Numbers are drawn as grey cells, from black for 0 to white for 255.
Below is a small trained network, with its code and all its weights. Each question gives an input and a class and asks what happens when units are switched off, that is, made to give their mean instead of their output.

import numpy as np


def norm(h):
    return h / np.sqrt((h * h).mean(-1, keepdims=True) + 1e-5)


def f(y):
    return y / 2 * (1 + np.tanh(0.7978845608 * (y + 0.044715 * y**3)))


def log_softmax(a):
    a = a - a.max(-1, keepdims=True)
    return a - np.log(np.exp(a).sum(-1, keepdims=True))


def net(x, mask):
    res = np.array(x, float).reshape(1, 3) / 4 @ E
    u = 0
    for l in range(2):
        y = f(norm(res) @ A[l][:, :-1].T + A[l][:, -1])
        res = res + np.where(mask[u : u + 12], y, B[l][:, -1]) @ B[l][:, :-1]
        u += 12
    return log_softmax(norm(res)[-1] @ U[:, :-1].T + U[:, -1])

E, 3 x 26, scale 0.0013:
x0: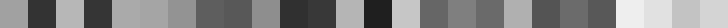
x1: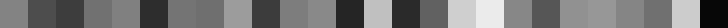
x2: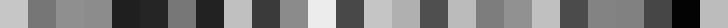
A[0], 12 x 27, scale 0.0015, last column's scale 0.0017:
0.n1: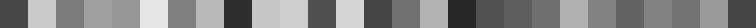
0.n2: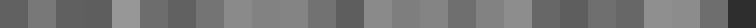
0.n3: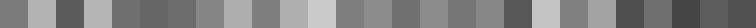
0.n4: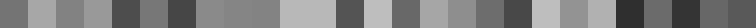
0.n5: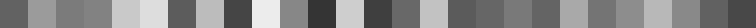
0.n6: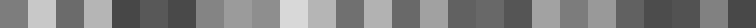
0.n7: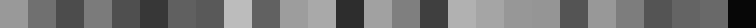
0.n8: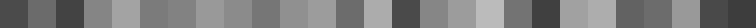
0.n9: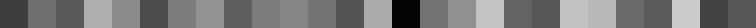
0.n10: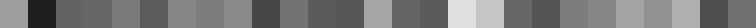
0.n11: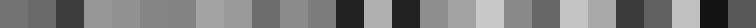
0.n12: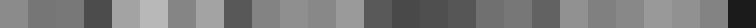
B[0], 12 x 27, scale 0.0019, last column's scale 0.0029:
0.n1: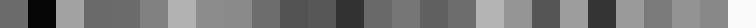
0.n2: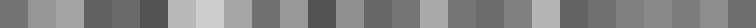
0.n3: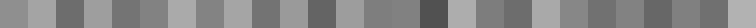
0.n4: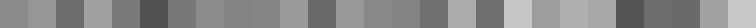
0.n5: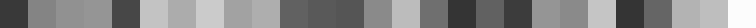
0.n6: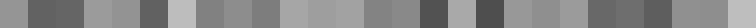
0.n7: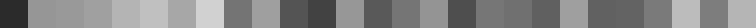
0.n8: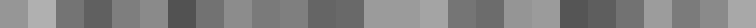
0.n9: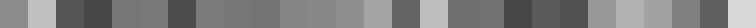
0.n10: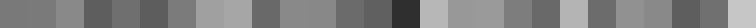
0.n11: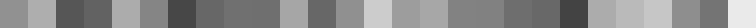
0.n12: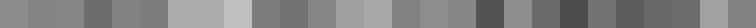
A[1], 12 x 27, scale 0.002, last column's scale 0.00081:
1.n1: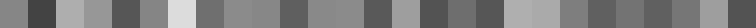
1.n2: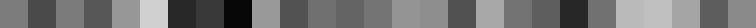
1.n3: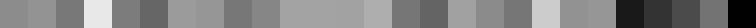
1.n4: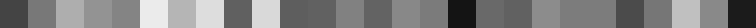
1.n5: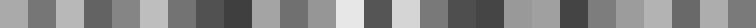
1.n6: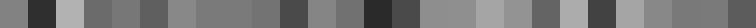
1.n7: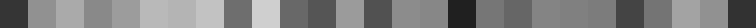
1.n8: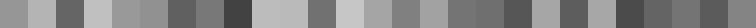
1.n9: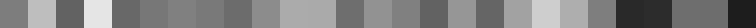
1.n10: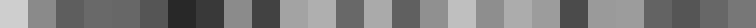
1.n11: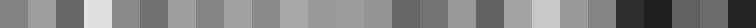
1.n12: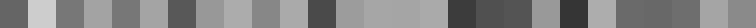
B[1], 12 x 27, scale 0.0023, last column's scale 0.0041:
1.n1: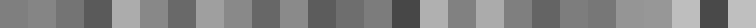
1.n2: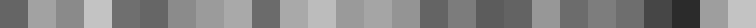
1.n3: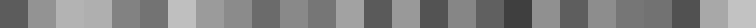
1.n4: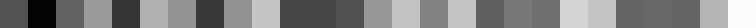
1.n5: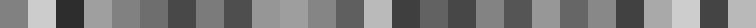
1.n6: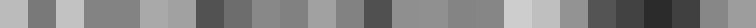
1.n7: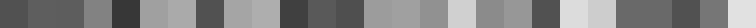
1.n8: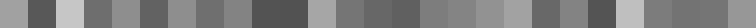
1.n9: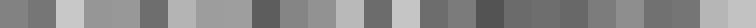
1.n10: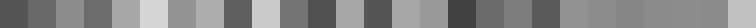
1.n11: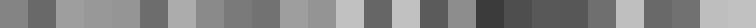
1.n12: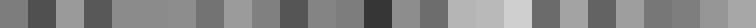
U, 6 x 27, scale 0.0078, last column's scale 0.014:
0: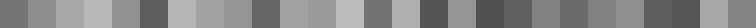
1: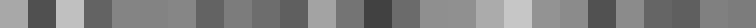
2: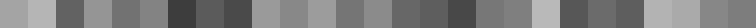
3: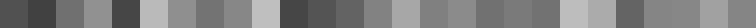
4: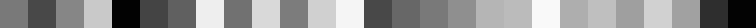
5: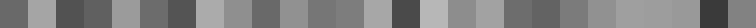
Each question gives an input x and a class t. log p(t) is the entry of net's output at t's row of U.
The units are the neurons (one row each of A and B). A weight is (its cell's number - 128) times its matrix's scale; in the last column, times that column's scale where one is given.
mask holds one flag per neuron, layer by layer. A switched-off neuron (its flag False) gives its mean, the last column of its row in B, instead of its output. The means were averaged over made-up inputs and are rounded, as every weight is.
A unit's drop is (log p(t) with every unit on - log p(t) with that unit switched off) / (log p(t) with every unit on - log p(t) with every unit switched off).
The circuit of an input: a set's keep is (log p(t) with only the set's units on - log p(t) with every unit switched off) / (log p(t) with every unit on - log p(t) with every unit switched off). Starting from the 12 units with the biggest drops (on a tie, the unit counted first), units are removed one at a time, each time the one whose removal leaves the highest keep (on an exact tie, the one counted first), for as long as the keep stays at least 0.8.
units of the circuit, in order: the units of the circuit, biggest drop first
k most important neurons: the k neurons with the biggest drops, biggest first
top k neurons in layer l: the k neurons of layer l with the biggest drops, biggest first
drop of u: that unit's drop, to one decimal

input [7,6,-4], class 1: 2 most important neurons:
[0.n10 1.n6]
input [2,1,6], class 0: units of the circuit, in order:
[1.n4]
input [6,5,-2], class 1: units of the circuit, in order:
[1.n6 0.n10 1.n4]
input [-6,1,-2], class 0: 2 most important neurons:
[0.n6 0.n4]
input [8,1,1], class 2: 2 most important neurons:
[1.n5 0.n1]
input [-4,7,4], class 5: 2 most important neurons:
[0.n11 0.n9]
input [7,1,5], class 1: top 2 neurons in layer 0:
[0.n11 0.n5]
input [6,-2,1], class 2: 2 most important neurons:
[1.n5 0.n7]
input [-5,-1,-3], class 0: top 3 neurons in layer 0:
[0.n4 0.n6 0.n7]
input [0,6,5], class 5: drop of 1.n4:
0.4
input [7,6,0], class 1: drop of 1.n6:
0.2
